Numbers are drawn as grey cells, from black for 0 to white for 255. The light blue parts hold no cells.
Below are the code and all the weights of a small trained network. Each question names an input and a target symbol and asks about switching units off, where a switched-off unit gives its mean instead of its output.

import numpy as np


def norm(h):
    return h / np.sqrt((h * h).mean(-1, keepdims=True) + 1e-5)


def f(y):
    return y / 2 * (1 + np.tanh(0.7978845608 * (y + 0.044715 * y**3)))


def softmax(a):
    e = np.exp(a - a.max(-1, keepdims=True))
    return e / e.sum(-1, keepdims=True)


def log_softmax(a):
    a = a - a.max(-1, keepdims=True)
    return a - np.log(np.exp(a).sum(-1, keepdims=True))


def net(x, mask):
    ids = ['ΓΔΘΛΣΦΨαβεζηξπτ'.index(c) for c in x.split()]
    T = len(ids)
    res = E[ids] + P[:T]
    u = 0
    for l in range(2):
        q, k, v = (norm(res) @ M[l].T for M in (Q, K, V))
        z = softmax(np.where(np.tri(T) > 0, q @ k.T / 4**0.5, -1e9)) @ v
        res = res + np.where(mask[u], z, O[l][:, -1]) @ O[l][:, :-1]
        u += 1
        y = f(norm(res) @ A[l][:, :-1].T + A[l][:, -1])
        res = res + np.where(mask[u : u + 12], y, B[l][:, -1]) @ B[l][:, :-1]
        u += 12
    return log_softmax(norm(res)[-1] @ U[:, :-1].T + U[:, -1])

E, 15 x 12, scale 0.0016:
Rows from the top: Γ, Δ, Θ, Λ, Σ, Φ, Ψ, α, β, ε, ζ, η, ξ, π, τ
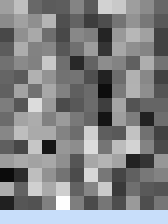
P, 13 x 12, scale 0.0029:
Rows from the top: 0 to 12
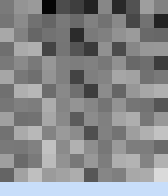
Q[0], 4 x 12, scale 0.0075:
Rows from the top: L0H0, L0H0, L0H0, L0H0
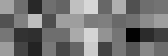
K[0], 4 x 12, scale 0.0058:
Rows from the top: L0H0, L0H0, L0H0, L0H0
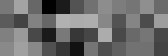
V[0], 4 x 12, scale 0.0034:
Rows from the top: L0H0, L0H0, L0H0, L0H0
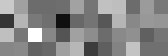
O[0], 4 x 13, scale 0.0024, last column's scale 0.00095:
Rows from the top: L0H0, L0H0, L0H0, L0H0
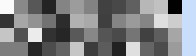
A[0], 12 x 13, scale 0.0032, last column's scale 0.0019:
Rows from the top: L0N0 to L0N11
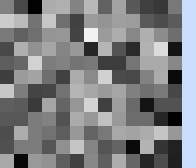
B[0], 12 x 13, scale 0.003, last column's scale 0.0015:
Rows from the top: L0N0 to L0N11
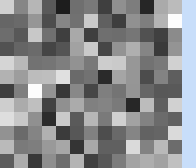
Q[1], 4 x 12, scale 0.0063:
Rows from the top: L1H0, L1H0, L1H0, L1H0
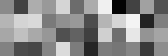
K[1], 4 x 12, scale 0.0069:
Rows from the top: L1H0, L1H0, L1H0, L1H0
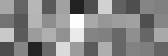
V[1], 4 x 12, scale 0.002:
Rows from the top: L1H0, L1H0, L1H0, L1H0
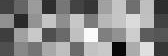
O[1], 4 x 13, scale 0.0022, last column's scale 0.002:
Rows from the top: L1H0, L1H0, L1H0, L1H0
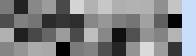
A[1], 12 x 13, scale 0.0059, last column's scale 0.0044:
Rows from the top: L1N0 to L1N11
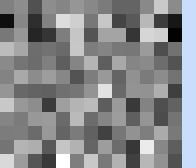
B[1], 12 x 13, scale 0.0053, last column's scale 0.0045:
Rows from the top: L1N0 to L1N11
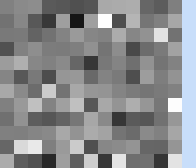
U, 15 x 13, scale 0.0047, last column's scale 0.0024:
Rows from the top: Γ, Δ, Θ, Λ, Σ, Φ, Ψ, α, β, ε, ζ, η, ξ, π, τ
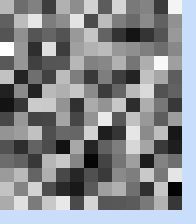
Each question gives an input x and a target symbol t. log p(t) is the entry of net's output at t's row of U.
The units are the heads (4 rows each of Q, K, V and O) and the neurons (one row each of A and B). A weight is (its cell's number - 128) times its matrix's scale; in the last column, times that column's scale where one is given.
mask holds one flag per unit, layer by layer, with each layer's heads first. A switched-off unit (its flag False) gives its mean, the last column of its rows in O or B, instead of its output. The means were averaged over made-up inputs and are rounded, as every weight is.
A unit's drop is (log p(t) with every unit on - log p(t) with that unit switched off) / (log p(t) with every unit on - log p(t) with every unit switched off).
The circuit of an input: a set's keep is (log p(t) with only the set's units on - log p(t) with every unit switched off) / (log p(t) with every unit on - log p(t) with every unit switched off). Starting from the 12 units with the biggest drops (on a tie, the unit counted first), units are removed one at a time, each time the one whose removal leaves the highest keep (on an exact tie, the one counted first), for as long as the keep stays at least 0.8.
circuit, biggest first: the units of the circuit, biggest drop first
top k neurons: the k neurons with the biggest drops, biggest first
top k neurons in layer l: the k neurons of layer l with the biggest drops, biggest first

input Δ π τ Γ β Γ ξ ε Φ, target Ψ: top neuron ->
[L0N11]
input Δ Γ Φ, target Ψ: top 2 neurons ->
[L1N11, L1N1]
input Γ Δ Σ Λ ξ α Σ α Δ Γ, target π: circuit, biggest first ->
[L0H0, L1N11, L1N7, L0N9]
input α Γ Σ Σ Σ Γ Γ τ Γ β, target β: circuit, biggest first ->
[L0H0, L1N1]
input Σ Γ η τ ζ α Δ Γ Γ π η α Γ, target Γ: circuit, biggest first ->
[L0H0, L1H0, L1N11]
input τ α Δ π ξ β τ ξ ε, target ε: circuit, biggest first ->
[L0N1, L1N11]
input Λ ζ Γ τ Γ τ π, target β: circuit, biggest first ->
[L0H0, L1N1]
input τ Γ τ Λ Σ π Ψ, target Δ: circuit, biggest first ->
[L1N10, L1N11]
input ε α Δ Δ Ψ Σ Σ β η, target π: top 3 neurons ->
[L1N0, L1N11, L1N7]
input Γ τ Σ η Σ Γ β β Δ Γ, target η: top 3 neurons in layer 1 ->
[L1N11, L1N7, L1N1]
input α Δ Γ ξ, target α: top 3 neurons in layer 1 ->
[L1N11, L1N7, L1N1]
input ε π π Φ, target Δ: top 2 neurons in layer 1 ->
[L1N10, L1N11]
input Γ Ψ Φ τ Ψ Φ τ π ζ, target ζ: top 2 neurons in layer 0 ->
[L0N2, L0N11]
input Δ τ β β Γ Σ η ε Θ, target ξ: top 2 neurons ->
[L1N4, L1N7]
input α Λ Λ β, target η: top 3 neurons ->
[L1N11, L1N7, L0N4]
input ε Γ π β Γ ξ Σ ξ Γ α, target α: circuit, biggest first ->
[L0H0, L1N7]
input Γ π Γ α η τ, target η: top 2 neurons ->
[L0N0, L1N11]
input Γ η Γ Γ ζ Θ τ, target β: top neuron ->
[L1N1]
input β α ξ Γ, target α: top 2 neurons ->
[L1N11, L1N7]
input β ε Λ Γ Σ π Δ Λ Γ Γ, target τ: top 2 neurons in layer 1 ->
[L1N9, L1N7]
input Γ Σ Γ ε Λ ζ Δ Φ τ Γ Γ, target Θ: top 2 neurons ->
[L0N6, L1N8]
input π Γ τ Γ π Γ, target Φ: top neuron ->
[L0N6]
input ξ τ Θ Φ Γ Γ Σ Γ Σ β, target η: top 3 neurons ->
[L1N11, L0N4, L1N7]
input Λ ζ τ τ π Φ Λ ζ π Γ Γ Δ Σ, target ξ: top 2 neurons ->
[L0N3, L0N9]
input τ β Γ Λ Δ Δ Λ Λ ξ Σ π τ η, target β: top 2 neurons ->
[L1N1, L0N3]
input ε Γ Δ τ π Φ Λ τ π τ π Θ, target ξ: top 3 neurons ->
[L1N4, L1N7, L1N11]
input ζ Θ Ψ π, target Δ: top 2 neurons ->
[L1N10, L0N9]
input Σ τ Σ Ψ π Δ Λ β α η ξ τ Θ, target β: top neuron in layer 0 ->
[L0N0]
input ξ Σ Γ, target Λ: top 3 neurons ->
[L1N6, L1N7, L1N11]
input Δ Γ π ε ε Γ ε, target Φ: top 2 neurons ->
[L1N5, L0N7]
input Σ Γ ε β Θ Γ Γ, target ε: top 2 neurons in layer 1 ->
[L1N11, L1N7]
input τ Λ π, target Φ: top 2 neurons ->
[L1N5, L0N3]
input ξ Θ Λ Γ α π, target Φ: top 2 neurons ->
[L0N1, L1N5]
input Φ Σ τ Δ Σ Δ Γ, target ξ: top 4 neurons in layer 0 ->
[L0N9, L0N3, L0N5, L0N7]
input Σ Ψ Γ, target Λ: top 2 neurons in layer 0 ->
[L0N5, L0N11]
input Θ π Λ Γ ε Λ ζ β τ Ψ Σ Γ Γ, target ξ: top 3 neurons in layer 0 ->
[L0N9, L0N3, L0N7]
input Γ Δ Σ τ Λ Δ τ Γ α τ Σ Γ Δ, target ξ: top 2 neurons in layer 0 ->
[L0N3, L0N4]
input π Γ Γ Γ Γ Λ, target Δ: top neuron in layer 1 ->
[L1N11]
